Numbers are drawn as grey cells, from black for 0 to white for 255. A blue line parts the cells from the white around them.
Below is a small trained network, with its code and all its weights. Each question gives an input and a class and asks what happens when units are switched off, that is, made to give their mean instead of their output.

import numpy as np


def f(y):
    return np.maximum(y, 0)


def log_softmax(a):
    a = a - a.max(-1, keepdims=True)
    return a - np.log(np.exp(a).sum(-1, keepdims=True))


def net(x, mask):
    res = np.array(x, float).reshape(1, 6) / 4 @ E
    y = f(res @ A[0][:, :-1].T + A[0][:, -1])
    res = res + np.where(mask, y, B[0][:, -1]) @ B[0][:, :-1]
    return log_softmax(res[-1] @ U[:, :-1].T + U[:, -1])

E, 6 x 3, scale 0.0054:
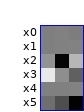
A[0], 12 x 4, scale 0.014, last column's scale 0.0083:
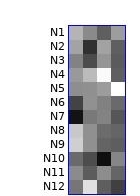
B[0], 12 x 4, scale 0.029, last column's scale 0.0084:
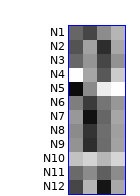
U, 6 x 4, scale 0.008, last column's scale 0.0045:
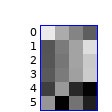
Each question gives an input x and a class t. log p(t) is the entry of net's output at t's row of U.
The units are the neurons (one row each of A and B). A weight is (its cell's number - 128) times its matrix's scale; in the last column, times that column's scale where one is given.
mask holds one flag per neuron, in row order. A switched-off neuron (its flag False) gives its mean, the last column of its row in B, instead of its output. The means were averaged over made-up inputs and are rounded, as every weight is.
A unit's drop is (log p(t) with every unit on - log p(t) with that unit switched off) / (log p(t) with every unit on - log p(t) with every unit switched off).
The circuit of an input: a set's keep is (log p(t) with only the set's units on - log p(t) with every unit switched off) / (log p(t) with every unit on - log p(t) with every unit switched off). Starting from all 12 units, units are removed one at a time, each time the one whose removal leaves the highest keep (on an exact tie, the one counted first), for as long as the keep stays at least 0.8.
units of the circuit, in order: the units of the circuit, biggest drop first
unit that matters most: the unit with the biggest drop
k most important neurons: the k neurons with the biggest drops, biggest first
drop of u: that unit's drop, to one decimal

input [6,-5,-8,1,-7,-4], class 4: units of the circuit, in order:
[N12]
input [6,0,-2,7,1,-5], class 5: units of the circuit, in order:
[N9, N8]
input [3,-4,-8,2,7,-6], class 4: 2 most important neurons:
[N12, N10]
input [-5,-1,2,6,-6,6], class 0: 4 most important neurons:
[N10, N5, N7, N6]
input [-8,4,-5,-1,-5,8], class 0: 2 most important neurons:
[N10, N5]
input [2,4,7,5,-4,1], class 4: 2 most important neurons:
[N2, N3]
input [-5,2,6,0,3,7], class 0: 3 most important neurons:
[N10, N5, N12]
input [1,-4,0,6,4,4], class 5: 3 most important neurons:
[N9, N8, N1]
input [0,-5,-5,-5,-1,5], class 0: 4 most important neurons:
[N10, N5, N1, N2]
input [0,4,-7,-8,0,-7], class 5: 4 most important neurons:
[N7, N10, N6, N4]
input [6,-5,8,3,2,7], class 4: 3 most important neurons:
[N2, N4, N3]
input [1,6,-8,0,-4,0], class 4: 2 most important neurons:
[N12, N10]
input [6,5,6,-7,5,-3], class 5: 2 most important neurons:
[N7, N10]
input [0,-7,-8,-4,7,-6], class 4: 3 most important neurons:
[N12, N10, N4]
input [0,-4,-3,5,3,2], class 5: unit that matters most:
N9
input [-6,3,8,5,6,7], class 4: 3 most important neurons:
[N2, N4, N3]
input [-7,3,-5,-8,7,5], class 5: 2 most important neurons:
[N7, N6]
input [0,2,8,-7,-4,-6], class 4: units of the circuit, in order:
[N2, N3]
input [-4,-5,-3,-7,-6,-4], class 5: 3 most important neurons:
[N7, N10, N6]
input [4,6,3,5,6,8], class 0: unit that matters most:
N10
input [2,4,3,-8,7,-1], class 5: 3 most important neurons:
[N7, N10, N6]
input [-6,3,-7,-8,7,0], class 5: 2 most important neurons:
[N7, N6]
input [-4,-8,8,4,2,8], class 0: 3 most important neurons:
[N10, N5, N12]
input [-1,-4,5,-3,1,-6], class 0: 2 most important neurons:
[N4, N1]
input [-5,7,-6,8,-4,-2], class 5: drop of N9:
0.7
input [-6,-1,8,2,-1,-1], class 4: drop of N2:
0.6
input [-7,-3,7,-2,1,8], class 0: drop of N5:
0.4
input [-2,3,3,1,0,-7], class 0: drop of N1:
0.1
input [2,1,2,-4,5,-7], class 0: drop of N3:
0.0
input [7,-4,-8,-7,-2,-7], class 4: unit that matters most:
N12
